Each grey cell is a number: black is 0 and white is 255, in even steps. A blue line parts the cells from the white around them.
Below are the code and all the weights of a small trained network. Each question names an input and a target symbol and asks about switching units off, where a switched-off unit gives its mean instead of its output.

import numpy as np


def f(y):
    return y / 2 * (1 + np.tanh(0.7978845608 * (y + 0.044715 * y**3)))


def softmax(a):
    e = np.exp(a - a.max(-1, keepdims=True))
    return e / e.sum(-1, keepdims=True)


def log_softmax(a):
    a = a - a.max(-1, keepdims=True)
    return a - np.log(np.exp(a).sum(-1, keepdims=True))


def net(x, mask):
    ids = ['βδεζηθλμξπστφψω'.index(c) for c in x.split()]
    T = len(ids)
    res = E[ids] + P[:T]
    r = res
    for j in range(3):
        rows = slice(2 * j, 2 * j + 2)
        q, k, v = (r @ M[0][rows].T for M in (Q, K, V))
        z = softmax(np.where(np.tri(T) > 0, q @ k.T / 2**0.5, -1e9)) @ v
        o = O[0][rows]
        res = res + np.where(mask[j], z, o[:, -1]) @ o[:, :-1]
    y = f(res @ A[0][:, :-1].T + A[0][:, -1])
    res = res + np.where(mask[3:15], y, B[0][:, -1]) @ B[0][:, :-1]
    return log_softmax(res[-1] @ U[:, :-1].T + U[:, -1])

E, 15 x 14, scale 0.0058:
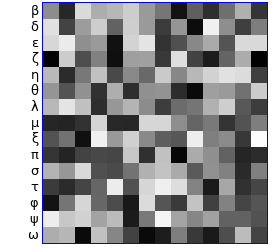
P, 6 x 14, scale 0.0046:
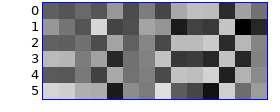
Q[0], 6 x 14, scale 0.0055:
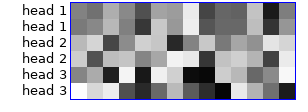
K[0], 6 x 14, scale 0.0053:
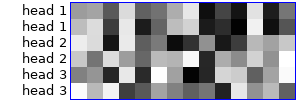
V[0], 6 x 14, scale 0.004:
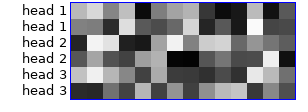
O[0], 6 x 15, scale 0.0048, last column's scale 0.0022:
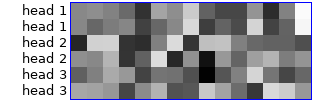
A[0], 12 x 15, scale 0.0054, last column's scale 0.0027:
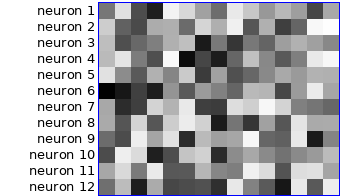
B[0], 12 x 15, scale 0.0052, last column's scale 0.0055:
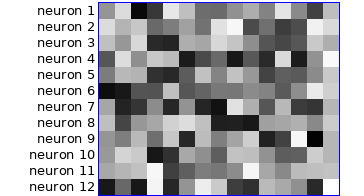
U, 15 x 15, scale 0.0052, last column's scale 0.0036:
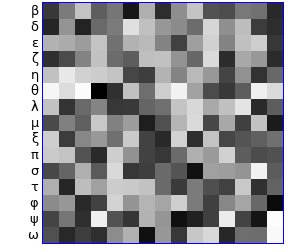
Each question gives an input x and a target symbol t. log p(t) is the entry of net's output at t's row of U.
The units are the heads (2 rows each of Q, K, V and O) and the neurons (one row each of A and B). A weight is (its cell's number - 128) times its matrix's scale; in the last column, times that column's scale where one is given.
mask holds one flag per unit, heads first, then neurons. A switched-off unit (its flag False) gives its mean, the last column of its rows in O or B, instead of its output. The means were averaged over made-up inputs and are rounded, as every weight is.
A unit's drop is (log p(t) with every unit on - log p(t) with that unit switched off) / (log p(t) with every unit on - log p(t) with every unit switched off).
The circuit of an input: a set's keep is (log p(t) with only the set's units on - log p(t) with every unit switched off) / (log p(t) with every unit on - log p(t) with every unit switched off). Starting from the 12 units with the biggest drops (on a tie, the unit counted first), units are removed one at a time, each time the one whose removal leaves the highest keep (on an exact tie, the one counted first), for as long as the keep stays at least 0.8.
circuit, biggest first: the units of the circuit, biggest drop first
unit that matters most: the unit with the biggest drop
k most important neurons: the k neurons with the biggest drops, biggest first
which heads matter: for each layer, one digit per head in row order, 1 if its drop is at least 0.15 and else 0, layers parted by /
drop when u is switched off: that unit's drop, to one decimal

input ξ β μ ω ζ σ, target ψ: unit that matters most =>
head 3
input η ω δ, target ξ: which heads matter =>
100
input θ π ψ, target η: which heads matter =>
100
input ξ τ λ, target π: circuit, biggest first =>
(neuron 1; head 1; neuron 4)
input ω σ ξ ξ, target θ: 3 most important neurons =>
(neuron 12; neuron 2; neuron 4)
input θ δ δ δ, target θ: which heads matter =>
010
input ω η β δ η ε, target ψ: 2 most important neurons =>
(neuron 2; neuron 3)
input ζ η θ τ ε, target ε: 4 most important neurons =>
(neuron 11; neuron 8; neuron 12; neuron 10)
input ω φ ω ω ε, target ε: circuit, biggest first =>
(head 1; neuron 8; neuron 11)
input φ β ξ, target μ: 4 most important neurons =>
(neuron 7; neuron 4; neuron 11; neuron 6)
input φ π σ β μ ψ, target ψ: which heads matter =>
101
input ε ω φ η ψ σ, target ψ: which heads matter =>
101
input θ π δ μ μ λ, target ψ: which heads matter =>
111
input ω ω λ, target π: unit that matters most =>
head 1
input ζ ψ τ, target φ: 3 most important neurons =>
(neuron 1; neuron 9; neuron 2)
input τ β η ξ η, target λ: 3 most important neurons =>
(neuron 7; neuron 9; neuron 11)
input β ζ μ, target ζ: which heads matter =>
000
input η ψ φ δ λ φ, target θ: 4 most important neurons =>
(neuron 12; neuron 10; neuron 4; neuron 8)
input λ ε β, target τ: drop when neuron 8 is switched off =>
0.4
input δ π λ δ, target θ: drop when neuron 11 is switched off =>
-0.1
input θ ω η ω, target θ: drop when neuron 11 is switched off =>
0.0
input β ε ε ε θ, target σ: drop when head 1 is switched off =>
0.2
